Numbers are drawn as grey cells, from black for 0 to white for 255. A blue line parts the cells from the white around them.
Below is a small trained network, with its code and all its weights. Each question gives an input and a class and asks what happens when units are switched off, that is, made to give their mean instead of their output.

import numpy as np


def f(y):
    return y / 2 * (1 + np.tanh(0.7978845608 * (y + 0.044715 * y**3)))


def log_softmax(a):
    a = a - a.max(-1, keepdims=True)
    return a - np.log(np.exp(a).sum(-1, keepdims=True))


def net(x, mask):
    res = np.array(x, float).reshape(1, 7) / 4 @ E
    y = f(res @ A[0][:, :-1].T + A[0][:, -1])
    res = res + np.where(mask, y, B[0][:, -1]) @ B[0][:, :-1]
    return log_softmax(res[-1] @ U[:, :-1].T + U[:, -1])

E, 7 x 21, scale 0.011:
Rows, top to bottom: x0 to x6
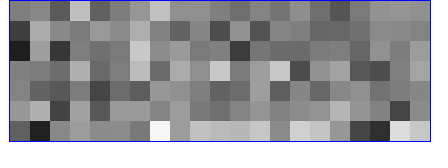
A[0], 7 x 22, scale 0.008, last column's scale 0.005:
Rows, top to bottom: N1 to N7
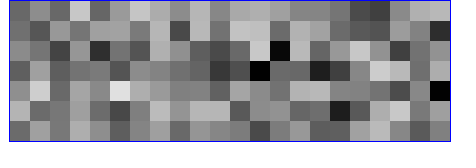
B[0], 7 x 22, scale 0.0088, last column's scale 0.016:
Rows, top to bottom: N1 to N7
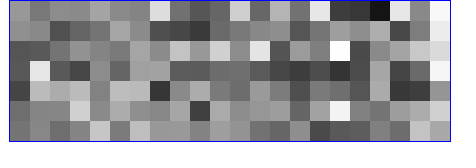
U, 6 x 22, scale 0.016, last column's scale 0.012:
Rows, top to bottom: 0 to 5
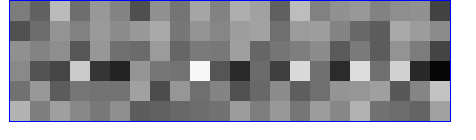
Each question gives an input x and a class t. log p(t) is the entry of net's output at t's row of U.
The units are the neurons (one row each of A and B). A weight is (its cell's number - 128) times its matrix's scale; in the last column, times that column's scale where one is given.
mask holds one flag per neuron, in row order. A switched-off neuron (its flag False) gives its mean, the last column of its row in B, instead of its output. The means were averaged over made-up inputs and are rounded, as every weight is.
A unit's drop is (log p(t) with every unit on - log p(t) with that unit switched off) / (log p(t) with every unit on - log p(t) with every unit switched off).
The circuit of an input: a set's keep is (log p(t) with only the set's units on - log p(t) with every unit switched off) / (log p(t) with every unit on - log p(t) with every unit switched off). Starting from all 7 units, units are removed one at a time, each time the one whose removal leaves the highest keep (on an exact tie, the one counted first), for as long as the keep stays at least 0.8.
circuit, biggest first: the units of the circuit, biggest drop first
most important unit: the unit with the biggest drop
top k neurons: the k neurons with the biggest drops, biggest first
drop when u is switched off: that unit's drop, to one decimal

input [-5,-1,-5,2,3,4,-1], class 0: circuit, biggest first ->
(N2, N4, N1)
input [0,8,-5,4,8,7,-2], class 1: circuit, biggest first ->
(N2)
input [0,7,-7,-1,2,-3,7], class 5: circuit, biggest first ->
(N2, N3)
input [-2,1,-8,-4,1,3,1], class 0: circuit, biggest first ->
(N4, N1)
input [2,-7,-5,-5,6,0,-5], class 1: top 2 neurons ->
(N3, N2)
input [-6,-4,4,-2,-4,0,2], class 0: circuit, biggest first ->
(N4, N1, N2, N6)
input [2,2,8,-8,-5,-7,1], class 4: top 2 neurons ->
(N1, N4)
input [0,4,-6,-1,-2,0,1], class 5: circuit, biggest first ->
(N3, N4)
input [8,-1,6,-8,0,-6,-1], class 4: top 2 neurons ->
(N4, N1)
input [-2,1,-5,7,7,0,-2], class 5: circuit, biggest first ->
(N4, N3)
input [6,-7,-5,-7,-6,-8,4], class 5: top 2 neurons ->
(N2, N3)
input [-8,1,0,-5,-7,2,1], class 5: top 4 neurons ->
(N3, N4, N1, N7)
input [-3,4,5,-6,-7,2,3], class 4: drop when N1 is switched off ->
0.5
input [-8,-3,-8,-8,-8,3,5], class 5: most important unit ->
N2
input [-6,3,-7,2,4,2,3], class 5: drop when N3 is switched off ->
0.1
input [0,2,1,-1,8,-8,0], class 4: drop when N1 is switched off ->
1.0
